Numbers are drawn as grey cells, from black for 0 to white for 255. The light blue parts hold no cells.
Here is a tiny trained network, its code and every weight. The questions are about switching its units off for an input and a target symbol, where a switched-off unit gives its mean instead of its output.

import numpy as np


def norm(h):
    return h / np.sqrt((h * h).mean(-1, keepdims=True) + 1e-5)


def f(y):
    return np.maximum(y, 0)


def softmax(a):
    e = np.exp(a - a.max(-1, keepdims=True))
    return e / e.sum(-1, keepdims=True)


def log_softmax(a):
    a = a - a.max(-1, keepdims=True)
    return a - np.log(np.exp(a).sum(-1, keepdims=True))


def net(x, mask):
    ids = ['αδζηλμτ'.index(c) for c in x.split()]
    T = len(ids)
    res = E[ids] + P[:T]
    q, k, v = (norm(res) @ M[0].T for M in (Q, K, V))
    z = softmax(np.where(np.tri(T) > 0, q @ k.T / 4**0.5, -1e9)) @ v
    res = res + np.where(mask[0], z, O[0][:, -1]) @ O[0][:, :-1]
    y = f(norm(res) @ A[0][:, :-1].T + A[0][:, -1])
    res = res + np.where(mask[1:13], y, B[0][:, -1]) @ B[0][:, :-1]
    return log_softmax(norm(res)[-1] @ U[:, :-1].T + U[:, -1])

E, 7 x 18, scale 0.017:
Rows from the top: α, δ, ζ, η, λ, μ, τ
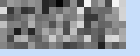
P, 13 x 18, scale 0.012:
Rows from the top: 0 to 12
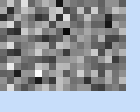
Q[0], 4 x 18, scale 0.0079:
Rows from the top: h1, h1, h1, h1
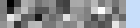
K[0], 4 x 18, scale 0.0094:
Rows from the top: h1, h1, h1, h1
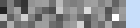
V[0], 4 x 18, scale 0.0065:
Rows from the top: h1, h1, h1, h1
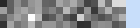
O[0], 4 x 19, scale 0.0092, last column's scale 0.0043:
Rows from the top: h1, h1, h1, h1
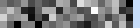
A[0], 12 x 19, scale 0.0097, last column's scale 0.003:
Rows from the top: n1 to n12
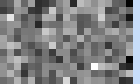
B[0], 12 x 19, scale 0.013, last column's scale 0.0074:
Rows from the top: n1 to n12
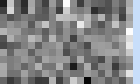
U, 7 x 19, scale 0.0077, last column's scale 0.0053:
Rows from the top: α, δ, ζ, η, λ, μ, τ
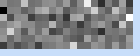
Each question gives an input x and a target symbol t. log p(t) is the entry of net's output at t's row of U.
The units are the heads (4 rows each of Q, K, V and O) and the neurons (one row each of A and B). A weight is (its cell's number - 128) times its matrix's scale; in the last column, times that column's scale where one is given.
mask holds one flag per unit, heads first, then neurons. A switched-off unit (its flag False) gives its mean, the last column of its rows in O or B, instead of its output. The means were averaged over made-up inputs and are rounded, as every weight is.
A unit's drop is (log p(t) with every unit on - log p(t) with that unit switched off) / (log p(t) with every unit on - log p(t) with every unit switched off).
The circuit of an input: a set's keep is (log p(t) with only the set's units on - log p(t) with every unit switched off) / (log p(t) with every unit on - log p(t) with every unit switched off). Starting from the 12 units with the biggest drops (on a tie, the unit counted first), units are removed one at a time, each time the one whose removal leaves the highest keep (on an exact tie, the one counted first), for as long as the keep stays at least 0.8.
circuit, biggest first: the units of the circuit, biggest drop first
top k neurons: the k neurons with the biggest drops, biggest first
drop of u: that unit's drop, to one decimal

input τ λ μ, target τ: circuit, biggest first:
n12
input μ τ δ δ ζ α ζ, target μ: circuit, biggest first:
h1, n10, n3
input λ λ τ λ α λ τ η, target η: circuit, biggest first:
h1, n6
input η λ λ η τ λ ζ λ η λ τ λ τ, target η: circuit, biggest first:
h1, n7
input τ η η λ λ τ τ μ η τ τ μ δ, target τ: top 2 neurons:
n3, n7
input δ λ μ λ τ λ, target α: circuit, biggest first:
n11, h1
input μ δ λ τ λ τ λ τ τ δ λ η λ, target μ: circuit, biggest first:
h1, n10, n3
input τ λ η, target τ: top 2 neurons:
n12, n1
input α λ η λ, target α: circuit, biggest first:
h1, n11
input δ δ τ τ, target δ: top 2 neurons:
n7, n5
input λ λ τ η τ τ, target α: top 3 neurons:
n4, n11, n9
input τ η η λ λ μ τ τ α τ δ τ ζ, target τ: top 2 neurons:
n3, n7
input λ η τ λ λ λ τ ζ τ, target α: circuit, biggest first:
n4, n11
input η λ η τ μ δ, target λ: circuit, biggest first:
n2
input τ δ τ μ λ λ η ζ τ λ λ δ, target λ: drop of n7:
0.3
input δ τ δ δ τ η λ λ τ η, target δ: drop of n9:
0.0
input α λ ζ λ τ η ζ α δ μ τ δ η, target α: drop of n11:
0.2
